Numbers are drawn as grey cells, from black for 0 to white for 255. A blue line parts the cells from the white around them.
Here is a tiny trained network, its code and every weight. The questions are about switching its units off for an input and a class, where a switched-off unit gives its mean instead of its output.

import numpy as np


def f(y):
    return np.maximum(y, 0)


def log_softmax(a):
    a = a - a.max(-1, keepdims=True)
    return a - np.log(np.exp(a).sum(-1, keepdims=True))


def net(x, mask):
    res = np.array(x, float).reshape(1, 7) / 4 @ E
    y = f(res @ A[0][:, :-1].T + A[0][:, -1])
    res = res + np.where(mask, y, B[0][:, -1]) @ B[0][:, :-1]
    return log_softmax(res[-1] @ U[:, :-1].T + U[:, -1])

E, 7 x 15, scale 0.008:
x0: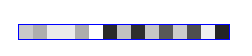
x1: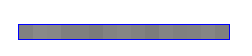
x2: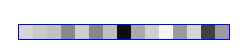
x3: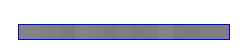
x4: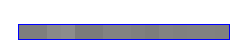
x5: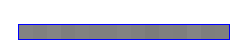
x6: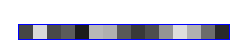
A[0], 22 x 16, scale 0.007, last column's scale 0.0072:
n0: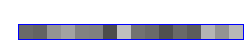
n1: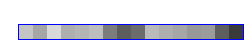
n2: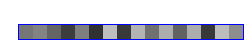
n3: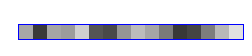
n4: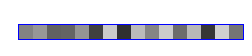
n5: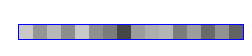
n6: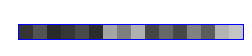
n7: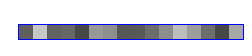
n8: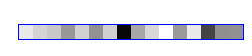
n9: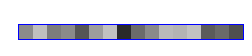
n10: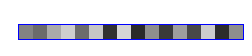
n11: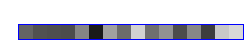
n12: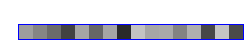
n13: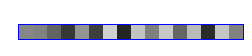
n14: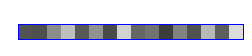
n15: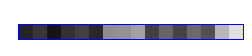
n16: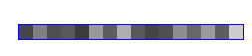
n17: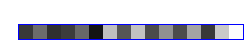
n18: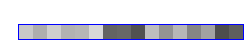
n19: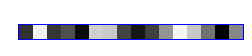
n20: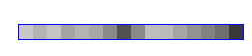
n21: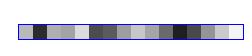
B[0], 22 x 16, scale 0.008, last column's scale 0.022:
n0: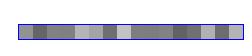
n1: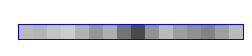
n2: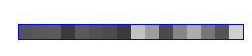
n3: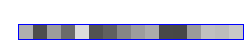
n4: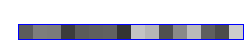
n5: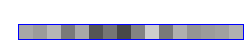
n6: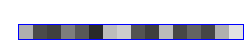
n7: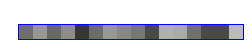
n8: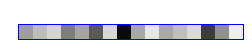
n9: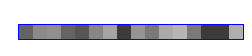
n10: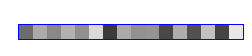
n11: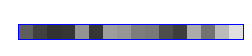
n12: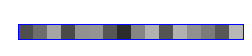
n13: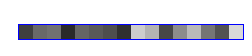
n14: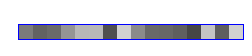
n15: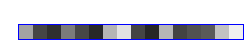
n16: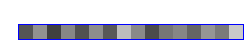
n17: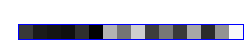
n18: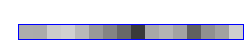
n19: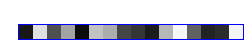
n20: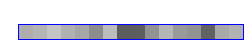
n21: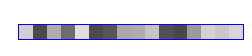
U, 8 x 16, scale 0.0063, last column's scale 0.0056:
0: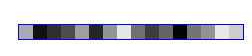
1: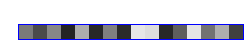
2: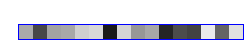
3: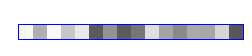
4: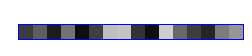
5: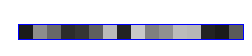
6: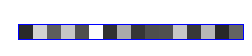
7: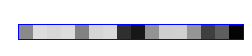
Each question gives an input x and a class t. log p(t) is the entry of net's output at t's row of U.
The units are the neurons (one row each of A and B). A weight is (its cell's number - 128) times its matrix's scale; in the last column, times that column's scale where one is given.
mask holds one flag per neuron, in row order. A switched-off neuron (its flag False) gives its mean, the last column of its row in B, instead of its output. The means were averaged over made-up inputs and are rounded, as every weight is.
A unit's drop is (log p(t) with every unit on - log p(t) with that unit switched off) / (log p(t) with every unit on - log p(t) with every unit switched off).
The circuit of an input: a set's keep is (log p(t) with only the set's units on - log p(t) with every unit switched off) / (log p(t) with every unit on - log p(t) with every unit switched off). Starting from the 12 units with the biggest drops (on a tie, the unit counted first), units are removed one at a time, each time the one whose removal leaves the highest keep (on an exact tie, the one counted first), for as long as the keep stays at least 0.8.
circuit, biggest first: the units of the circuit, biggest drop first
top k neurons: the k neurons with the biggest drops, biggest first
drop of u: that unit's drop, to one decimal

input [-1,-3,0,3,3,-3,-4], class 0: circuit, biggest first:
[n8]
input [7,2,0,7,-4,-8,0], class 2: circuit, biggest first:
[n19; n10]
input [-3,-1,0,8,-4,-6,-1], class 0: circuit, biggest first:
[n8; n19]
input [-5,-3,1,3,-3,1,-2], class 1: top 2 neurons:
[n13; n4]
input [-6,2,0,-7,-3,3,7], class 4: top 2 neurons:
[n15; n6]
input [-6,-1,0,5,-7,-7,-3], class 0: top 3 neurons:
[n15; n6; n8]
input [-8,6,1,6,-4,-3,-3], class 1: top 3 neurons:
[n13; n4; n2]
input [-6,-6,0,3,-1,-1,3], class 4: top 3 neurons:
[n15; n6; n8]
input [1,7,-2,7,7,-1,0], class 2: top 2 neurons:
[n19; n17]
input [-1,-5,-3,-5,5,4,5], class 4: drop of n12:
0.0
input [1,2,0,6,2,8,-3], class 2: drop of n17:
0.2
